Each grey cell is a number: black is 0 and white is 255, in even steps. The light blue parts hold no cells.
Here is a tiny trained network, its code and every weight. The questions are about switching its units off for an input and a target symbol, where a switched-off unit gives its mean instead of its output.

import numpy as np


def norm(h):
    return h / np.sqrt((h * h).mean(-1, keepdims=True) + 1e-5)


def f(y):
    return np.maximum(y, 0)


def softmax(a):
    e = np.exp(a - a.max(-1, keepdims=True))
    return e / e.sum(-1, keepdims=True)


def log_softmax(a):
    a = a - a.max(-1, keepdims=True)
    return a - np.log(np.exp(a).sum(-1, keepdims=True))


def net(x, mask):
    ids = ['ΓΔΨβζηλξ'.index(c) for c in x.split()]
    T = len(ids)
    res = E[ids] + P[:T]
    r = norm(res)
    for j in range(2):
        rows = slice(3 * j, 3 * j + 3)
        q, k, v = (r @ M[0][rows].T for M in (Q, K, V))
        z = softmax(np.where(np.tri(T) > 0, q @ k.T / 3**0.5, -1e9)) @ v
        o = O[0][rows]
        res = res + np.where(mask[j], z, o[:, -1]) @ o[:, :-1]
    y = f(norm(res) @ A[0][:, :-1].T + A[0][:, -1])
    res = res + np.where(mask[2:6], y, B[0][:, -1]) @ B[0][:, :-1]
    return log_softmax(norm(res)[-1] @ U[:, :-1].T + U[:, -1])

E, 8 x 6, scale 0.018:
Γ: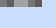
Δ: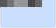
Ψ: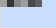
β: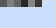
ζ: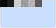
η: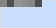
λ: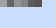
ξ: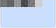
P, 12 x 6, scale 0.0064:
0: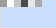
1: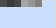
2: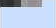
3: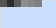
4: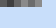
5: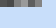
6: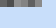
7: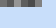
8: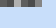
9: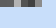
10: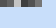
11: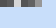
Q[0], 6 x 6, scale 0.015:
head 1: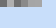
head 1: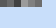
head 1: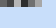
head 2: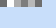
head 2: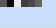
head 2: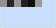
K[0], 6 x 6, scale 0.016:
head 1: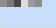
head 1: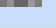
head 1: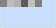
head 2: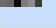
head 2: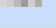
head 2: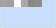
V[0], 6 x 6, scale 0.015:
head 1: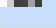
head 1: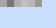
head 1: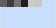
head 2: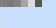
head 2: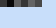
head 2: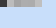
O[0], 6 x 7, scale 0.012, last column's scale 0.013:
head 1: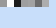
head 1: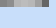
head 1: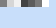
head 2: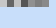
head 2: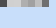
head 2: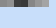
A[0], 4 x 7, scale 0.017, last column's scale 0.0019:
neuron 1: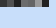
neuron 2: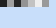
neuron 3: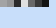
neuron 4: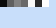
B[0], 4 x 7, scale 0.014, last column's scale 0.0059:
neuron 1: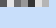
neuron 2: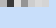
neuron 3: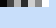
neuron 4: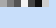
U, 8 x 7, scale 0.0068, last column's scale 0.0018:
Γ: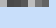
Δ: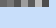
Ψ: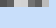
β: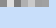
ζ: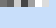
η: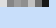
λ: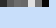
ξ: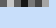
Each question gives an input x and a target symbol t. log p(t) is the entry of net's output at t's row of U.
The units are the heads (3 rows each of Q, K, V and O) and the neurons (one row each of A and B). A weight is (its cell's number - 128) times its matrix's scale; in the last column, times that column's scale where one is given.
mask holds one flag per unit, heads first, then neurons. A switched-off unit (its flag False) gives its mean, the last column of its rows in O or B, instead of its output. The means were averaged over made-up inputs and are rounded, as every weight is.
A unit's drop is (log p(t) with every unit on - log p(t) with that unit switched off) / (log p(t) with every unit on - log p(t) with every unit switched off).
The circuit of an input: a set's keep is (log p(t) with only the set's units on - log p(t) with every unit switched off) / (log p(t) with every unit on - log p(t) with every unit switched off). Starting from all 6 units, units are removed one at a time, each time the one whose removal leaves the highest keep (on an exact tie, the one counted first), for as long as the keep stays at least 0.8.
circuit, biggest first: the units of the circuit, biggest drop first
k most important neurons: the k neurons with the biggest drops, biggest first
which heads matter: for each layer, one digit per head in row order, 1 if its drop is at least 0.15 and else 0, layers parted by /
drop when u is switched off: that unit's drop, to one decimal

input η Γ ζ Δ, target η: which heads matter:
11
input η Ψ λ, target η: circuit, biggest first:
[head 2; head 1]
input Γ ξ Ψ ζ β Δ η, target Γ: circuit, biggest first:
[head 2]
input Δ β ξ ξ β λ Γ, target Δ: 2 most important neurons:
[neuron 1; neuron 3]
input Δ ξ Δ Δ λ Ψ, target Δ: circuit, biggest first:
[head 1; neuron 1; head 2]
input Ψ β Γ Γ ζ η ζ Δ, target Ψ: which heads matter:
01
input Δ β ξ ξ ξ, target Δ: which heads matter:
10
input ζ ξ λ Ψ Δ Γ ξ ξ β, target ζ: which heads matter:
11
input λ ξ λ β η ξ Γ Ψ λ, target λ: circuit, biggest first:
[head 1; neuron 3]
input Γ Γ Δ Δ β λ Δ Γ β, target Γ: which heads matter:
11
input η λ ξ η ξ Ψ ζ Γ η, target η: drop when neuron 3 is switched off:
0.3
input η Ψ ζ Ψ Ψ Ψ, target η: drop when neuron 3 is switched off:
0.2
